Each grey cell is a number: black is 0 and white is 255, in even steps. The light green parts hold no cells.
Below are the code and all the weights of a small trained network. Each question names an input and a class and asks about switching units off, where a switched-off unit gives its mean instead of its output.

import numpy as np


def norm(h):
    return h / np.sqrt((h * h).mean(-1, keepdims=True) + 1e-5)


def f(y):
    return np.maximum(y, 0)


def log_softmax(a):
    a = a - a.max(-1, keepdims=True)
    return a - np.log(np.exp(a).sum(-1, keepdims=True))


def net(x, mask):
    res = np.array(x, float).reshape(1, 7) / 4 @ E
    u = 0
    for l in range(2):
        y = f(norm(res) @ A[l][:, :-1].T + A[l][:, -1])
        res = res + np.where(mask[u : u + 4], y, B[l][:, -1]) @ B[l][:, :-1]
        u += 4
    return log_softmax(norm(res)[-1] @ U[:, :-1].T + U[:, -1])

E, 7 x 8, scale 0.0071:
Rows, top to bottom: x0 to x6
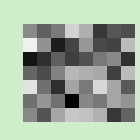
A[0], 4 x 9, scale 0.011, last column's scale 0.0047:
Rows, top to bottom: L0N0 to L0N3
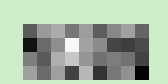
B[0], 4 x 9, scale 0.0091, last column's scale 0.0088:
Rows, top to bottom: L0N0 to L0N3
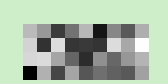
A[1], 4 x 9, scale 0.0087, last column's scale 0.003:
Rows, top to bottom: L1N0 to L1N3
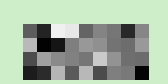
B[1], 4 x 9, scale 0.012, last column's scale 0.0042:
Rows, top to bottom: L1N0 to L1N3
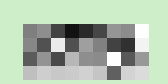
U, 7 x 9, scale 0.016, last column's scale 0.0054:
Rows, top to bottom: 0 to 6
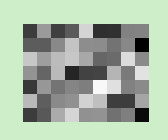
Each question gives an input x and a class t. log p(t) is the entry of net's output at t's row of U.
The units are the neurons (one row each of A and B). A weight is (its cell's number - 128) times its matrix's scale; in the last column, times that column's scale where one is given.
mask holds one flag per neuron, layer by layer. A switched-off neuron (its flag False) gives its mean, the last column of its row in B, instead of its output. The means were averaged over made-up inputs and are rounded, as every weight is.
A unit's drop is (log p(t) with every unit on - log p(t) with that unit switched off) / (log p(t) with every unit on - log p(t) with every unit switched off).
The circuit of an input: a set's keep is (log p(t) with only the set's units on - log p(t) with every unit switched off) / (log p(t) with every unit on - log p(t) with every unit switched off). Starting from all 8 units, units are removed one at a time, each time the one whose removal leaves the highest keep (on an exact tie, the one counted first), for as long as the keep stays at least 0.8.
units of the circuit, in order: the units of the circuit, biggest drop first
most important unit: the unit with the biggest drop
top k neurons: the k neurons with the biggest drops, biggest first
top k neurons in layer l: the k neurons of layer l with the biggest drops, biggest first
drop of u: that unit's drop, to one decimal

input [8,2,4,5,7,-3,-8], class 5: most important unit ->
L1N1
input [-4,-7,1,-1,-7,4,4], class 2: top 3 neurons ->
(L1N3 L0N0 L0N2)
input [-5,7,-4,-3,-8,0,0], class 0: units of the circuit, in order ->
(L0N1 L0N3)
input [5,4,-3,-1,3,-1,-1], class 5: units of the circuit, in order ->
(L0N1 L1N1)
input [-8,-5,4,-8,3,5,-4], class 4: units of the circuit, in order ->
(L0N1 L1N2)
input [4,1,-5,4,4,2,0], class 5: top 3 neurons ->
(L0N1 L1N1 L1N3)
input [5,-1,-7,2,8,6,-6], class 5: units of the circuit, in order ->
(L0N1 L0N2 L1N1)
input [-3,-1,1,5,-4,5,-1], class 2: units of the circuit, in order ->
(L1N3 L0N2)
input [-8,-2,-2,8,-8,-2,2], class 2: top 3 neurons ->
(L1N3 L0N0 L1N0)
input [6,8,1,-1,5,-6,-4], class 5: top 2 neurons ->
(L0N1 L1N1)
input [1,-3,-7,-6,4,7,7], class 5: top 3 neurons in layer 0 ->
(L0N1 L0N3 L0N2)
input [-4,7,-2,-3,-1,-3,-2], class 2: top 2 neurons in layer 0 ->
(L0N1 L0N0)
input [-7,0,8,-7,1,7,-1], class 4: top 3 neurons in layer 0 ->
(L0N1 L0N0 L0N2)
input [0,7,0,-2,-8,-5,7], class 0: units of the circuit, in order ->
(L0N3)
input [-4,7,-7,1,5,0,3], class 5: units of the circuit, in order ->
(L0N1 L1N1 L0N2)
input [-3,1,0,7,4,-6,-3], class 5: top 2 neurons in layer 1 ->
(L1N1 L1N0)
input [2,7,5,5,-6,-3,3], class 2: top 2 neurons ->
(L1N3 L0N3)
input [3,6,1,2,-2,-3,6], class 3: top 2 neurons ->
(L0N1 L1N3)
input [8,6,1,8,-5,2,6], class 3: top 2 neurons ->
(L0N1 L0N2)
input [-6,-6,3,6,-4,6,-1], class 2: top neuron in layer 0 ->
(L0N0)
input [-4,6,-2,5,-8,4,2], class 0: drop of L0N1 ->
0.1
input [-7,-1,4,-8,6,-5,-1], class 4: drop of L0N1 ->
0.7
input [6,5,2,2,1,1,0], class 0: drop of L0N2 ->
-0.1
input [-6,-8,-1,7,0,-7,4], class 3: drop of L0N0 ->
0.0
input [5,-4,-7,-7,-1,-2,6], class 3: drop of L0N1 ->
0.1
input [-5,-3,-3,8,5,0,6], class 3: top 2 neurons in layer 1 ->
(L1N0 L1N3)
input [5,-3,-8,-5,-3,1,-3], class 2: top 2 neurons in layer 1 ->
(L1N0 L1N1)
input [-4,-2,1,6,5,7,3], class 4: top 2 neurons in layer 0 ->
(L0N1 L0N0)
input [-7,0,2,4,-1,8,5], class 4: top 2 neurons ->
(L0N1 L1N2)
